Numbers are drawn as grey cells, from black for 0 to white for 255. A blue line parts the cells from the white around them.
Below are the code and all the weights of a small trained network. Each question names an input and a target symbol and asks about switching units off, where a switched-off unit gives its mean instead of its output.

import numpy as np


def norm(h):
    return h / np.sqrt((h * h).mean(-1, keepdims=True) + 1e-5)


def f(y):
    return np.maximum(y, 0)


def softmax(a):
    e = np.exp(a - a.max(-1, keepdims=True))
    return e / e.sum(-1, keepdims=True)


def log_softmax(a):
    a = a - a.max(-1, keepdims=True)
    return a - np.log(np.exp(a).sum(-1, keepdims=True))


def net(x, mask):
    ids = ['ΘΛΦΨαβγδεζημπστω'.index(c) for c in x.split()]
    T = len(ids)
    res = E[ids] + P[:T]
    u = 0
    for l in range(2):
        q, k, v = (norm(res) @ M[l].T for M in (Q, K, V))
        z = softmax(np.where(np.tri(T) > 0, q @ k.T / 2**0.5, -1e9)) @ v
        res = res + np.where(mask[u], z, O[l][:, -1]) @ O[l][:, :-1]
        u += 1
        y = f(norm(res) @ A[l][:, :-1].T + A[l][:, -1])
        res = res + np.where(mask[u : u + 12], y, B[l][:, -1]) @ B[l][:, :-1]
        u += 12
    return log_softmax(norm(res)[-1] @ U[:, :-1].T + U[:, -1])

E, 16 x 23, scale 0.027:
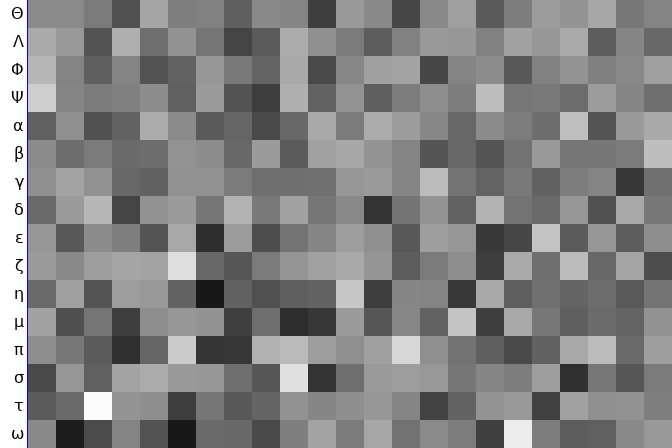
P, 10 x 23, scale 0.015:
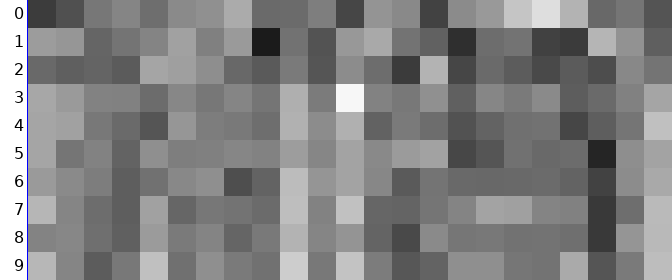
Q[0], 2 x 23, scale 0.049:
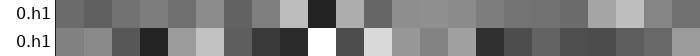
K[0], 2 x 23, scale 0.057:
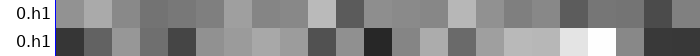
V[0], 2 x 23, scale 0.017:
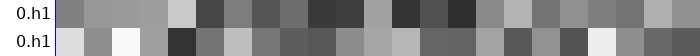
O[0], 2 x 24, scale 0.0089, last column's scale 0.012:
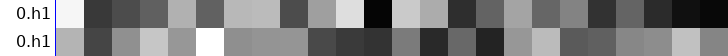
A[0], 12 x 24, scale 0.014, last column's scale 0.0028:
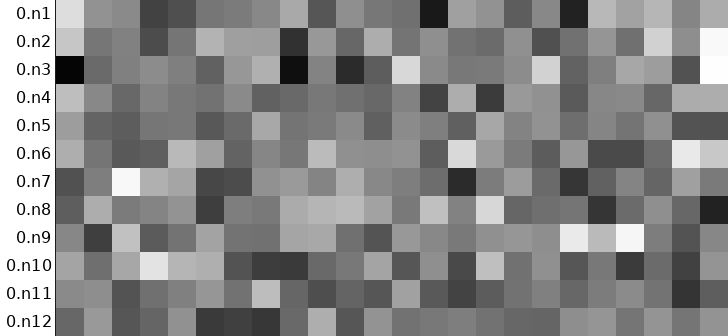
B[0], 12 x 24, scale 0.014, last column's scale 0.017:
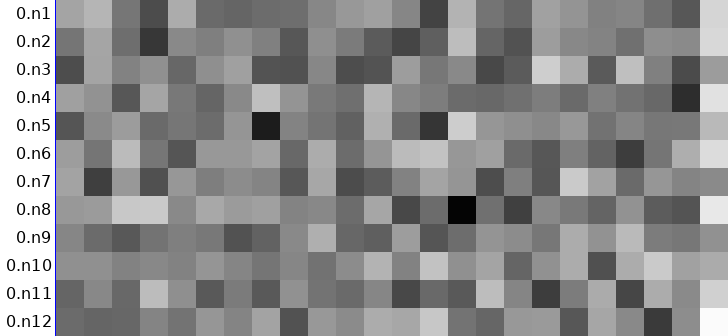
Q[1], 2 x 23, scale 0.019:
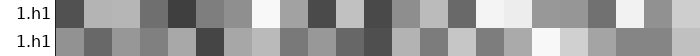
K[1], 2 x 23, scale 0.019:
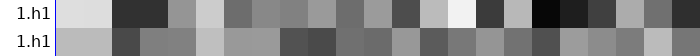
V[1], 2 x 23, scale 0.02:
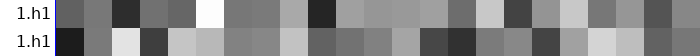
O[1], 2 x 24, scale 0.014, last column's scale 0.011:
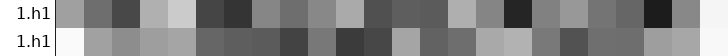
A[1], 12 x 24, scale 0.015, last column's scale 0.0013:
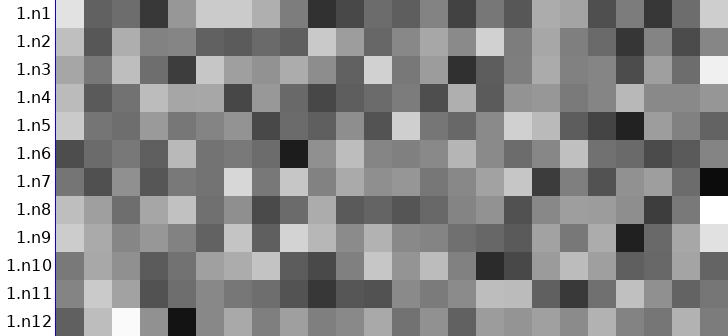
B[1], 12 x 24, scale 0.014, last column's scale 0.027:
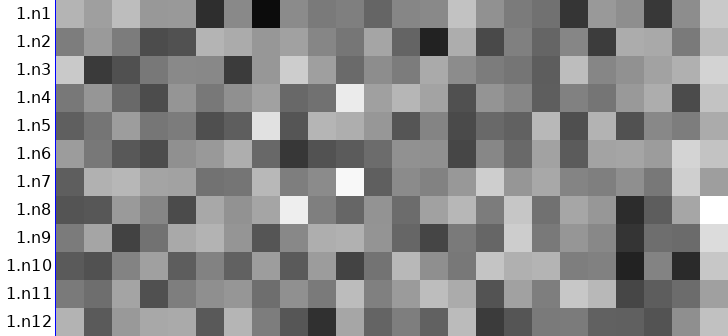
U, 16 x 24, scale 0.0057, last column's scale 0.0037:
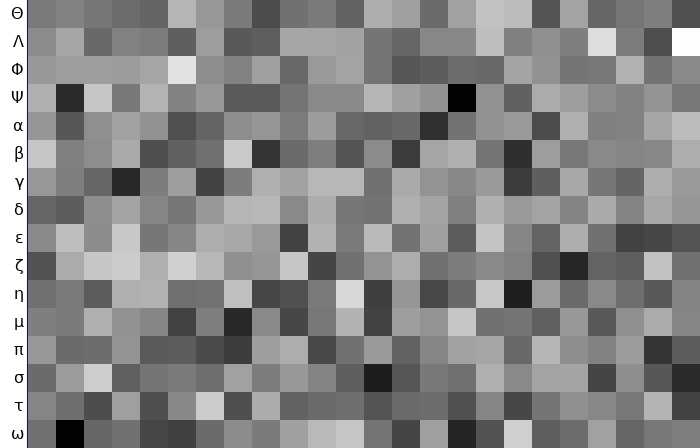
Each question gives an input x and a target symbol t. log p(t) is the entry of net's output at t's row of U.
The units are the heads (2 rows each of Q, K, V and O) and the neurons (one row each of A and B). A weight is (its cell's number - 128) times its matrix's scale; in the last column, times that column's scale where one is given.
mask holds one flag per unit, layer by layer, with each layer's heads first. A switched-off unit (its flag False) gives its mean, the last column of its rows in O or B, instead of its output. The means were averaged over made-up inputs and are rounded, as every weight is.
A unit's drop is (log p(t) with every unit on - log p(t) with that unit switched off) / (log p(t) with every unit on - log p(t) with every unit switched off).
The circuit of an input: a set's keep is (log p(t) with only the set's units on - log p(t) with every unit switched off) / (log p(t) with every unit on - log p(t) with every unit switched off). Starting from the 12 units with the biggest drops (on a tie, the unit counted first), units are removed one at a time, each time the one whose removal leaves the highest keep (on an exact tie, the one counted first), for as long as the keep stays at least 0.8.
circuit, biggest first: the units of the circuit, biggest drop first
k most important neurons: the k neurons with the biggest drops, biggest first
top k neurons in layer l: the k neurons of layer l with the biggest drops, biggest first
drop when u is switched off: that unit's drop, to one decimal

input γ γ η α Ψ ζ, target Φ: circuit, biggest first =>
[0.h1, 1.n4]
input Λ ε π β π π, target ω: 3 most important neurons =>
[0.n10, 0.n8, 0.n11]
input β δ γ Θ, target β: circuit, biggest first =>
[1.h1, 0.n6]
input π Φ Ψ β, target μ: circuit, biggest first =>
[0.h1]
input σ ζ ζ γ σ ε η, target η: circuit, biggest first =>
[0.h1, 0.n8, 1.n1]
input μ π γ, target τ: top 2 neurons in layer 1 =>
[1.n6, 1.n10]
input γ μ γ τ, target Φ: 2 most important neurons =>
[1.n1, 1.n4]
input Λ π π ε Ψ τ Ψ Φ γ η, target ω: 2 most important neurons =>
[0.n10, 0.n8]
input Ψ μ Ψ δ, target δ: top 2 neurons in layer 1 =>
[1.n7, 1.n3]
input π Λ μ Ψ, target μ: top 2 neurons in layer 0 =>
[0.n4, 0.n8]
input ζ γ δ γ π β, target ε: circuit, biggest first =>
[0.h1, 0.n4, 1.n4, 1.n1]
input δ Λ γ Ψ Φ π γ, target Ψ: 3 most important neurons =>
[1.n11, 1.n12, 1.n3]
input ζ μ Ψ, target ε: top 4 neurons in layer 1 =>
[1.n4, 1.n3, 1.n1, 1.n8]
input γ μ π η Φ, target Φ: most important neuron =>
[1.n4]
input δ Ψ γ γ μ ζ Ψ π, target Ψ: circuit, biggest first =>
[1.h1, 1.n12]
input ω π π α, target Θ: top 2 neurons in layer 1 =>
[1.n10, 1.n6]
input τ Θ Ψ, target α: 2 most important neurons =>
[1.n5, 0.n11]
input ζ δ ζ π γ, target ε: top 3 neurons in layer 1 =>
[1.n4, 1.n3, 1.n1]
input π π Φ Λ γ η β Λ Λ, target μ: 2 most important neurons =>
[0.n4, 1.n2]
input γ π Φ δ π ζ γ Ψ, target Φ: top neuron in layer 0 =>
[0.n12]
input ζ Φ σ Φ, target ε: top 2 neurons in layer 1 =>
[1.n4, 1.n3]
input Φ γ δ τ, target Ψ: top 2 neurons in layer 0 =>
[0.n7, 0.n3]
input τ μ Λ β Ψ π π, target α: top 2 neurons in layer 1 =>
[1.n5, 1.n8]
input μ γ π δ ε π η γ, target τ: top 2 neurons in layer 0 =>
[0.n10, 0.n11]
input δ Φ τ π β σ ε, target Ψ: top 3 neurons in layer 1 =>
[1.n12, 1.n3, 1.n11]
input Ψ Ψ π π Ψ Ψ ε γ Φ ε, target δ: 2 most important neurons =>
[1.n7, 0.n8]
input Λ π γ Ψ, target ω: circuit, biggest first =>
[1.h1]
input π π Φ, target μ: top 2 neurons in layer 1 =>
[1.n3, 1.n2]
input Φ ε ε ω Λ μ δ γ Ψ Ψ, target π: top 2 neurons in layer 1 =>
[1.n10, 1.n3]
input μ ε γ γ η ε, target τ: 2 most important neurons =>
[0.n11, 1.n6]
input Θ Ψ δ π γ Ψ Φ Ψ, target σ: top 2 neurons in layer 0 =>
[0.n11, 0.n12]
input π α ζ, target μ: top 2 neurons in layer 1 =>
[1.n3, 1.n2]
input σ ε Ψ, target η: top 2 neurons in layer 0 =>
[0.n8, 0.n12]
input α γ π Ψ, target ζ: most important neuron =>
[0.n8]
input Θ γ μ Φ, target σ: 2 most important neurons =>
[1.n5, 0.n11]
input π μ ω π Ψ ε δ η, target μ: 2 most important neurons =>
[0.n4, 1.n2]
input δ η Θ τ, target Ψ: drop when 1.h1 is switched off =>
0.3
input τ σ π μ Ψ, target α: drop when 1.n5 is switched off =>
0.5
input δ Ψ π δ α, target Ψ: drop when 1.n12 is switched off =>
0.3
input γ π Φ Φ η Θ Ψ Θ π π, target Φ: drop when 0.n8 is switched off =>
0.0
